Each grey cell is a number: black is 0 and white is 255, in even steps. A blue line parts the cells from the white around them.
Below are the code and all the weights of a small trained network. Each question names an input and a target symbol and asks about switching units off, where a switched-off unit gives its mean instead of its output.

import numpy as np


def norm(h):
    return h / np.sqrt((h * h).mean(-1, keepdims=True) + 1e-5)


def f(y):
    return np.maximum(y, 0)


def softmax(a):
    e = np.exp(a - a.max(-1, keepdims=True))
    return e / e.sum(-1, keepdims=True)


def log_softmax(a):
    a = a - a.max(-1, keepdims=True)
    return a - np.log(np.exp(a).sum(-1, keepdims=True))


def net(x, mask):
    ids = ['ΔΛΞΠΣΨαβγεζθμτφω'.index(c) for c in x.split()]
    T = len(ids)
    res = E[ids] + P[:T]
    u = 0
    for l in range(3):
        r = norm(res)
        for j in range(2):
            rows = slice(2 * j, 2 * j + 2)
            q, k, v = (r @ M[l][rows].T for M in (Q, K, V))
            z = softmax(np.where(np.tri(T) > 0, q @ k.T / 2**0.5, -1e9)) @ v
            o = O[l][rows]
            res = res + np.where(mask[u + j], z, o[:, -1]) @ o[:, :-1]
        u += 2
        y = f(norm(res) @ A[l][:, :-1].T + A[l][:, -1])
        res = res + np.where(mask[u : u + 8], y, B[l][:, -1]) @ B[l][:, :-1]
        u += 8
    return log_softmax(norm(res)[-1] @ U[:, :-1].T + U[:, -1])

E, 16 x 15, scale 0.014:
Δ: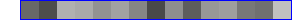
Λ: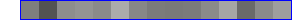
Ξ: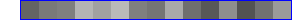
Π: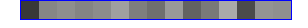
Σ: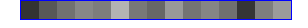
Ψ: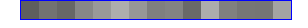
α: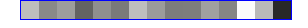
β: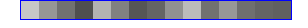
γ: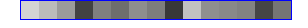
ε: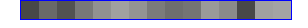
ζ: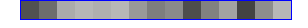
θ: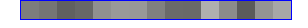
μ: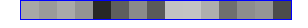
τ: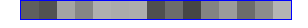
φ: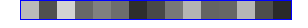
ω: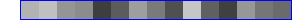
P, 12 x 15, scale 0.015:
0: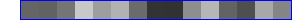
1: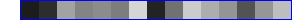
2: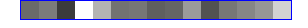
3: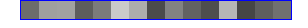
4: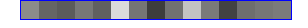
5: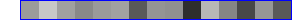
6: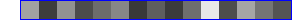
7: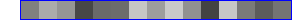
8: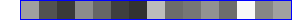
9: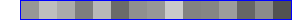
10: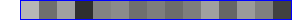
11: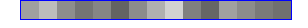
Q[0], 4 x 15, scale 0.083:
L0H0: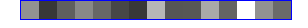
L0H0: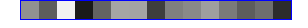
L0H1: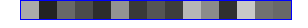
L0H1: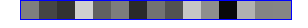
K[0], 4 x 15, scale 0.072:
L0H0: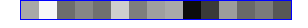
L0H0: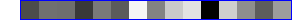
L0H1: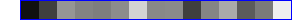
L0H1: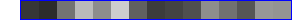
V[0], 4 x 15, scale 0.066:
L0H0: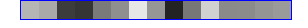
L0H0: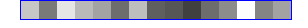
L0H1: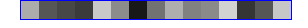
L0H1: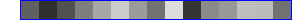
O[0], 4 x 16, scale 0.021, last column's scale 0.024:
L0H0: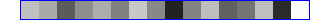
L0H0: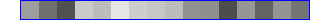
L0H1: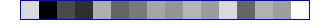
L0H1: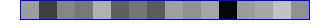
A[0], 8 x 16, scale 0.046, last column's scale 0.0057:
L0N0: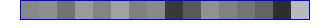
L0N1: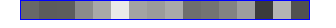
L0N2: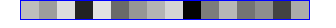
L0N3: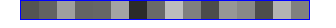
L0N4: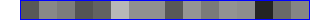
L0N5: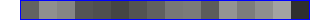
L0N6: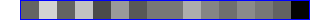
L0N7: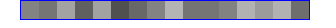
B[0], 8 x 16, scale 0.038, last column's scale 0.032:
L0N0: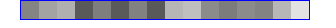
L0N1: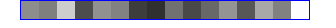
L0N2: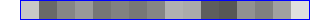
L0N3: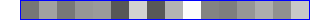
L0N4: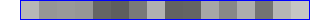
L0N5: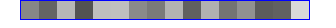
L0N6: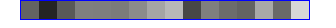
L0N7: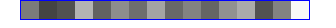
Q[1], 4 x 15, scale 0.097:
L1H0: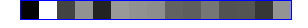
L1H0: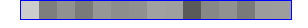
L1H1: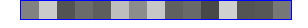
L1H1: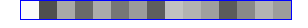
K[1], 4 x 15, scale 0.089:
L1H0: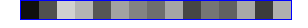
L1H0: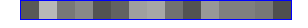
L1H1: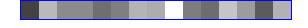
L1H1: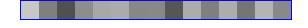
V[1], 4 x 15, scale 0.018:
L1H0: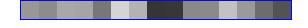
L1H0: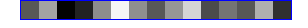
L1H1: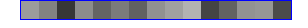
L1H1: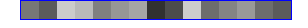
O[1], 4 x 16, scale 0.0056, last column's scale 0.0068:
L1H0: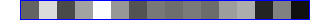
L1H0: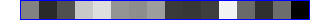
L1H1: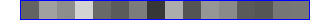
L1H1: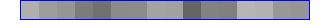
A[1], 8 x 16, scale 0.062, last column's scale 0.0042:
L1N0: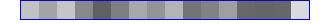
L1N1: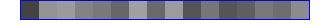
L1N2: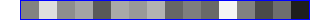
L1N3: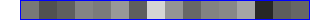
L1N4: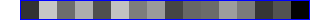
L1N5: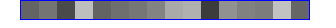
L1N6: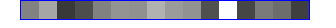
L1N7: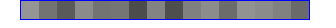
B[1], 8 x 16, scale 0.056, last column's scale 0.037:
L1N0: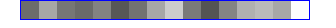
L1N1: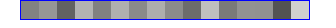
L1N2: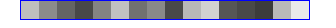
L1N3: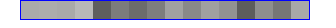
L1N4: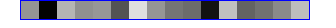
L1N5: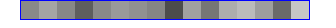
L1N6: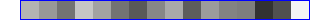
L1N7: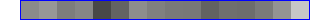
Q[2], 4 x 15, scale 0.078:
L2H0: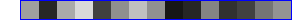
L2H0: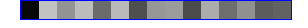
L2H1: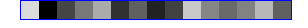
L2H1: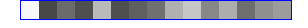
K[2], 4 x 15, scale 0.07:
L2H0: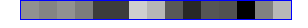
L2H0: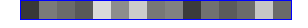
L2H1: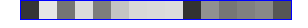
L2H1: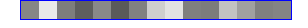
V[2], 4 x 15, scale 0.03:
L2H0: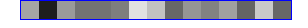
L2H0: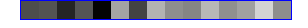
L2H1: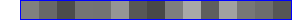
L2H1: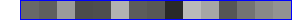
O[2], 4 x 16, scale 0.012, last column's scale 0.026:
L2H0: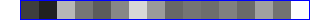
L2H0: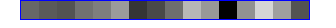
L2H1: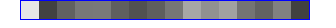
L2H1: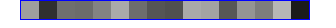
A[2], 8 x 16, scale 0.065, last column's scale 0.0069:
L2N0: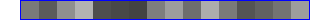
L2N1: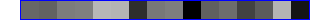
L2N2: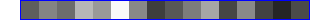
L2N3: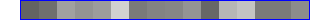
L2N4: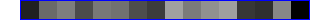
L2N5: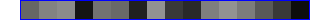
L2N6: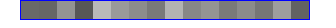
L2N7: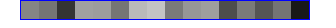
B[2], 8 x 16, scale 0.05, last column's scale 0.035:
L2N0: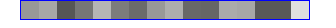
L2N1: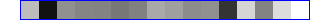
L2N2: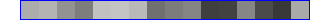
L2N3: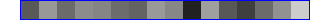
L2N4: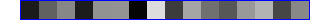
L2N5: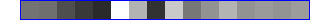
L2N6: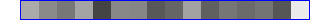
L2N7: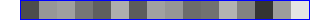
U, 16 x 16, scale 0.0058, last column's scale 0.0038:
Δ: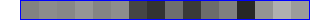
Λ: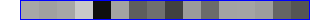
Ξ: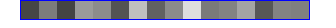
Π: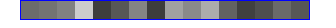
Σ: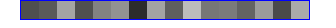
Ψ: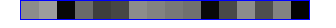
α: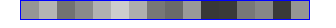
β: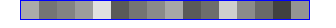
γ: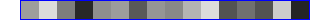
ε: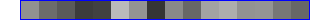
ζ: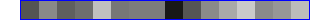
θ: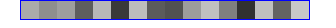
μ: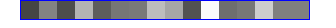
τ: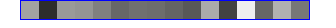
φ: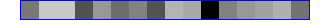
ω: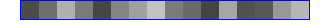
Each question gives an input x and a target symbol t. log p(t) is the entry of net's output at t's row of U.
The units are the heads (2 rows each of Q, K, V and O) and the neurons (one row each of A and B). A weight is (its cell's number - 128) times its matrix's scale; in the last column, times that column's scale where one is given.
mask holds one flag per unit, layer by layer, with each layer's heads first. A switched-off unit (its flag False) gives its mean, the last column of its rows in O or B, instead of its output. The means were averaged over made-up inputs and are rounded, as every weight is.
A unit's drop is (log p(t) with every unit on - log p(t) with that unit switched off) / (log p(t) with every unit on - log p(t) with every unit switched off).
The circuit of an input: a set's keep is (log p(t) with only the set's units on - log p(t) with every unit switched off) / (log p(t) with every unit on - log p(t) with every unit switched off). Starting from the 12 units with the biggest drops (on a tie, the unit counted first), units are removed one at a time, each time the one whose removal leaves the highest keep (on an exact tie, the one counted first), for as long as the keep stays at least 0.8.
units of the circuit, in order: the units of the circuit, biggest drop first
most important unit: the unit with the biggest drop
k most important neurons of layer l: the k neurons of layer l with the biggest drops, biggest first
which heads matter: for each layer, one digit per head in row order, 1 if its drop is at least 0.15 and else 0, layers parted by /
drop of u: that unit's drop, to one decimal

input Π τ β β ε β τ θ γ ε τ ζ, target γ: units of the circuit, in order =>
[L0H1 L1N2]
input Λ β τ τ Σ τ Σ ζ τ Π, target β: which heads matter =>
11 / 00 / 00
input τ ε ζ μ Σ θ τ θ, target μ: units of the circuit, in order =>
[L0H1 L1N1 L0N6]
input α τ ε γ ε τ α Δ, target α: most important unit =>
L0H1
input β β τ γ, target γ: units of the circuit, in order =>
[L0H1 L1N2]
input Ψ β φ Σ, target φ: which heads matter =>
01 / 00 / 00
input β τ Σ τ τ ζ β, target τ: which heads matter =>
11 / 00 / 00
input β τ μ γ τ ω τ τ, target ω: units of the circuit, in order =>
[L0H1 L1N4]
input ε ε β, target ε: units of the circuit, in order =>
[L0H0 L2N5]
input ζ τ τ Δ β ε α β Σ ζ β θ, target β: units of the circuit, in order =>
[L0H1 L1N6]
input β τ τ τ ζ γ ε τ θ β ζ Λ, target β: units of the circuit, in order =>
[L0H1 L1N6]
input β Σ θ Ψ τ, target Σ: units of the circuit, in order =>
[L0H0 L2N4]
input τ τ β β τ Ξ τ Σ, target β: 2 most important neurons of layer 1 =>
[L1N6 L1N2]
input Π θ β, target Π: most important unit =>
L0N5
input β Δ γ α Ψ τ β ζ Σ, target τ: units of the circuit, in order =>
[L0H0 L0N1 L2N1 L0N3]
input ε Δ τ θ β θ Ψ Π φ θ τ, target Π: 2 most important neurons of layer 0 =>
[L0N5 L0N3]
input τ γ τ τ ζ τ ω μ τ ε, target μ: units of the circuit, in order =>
[L0H1 L0N6 L1N1]
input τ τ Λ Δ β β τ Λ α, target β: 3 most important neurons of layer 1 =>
[L1N3 L1N2 L1N0]
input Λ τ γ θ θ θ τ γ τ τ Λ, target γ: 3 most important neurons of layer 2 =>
[L2N7 L2N1 L2N6]
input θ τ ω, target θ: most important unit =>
L0H0
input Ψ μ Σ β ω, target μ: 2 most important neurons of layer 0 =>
[L0N7 L0N3]
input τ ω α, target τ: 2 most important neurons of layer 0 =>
[L0N1 L0N3]
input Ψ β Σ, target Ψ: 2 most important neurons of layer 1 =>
[L1N7 L1N6]
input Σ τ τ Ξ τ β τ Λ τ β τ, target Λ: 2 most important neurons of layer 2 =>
[L2N1 L2N0]
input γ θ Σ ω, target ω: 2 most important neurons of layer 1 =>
[L1N4 L1N2]
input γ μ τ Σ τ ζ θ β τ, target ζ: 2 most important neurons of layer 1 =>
[L1N5 L1N0]
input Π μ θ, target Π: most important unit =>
L0N5
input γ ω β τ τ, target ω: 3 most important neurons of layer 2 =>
[L2N7 L2N1 L2N0]
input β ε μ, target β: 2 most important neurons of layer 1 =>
[L1N3 L1N2]
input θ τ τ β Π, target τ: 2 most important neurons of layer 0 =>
[L0N1 L0N3]
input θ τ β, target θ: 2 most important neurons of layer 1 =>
[L1N6 L1N2]
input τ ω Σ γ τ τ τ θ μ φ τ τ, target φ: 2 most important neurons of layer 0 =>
[L0N0 L0N2]
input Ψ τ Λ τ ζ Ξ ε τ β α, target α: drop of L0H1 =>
1.3
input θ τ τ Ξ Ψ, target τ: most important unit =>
L0H0
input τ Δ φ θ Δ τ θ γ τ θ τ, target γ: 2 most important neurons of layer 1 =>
[L1N2 L1N0]
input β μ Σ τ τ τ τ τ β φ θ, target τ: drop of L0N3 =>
0.2
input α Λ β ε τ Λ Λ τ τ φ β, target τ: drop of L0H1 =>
0.2
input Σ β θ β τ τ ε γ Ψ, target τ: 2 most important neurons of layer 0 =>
[L0N1 L0N3]
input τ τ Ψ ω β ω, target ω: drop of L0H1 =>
1.4
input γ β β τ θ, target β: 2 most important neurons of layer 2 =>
[L2N0 L2N1]
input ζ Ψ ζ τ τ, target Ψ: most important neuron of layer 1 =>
[L1N7]
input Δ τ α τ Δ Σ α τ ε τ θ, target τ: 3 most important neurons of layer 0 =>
[L0N1 L0N3 L0N0]
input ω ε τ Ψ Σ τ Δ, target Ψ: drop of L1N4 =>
0.2
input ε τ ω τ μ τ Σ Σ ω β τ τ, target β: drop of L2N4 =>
0.0
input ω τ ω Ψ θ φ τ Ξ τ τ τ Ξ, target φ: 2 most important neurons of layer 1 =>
[L1N0 L1N1]
